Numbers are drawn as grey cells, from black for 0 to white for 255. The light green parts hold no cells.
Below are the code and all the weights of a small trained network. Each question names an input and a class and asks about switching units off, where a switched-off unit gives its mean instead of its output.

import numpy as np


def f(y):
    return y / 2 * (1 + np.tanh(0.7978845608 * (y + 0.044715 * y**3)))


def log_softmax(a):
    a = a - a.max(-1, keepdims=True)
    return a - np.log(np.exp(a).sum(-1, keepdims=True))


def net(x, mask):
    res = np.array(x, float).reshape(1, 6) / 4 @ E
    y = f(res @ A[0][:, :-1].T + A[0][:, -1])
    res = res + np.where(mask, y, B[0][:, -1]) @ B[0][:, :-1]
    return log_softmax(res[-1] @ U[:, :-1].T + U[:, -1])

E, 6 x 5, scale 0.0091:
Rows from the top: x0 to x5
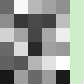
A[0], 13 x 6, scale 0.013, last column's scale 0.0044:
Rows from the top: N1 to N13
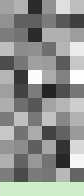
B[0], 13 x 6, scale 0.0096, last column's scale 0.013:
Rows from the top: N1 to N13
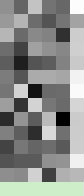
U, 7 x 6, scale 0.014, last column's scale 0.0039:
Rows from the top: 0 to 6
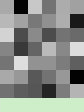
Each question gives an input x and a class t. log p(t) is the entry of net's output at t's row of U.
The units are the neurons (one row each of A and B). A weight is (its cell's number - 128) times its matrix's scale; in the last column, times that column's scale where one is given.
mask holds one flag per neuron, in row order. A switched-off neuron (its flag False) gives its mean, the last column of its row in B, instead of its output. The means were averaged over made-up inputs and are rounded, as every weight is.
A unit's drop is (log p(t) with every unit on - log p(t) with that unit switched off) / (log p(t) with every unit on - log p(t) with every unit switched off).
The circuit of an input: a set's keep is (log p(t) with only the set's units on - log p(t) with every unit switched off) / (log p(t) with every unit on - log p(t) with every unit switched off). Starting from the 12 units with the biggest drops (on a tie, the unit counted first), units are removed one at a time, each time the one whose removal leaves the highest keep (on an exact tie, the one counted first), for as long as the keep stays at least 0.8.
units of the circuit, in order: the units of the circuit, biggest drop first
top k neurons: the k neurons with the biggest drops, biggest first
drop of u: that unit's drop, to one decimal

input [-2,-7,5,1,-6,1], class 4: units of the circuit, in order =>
[N5 N8]
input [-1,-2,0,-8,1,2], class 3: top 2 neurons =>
[N8 N1]
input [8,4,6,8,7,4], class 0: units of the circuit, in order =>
[N1]
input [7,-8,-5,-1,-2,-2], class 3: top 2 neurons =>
[N5 N7]
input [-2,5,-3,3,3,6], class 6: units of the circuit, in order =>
[N6 N10]
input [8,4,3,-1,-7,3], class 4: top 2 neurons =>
[N5 N8]
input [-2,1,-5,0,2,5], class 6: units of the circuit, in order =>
[N10 N6]
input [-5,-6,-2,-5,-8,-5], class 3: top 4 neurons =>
[N10 N12 N6 N13]
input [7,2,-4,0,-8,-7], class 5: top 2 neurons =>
[N5 N10]
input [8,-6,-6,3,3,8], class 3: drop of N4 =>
-0.1
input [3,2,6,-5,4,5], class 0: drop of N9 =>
0.0
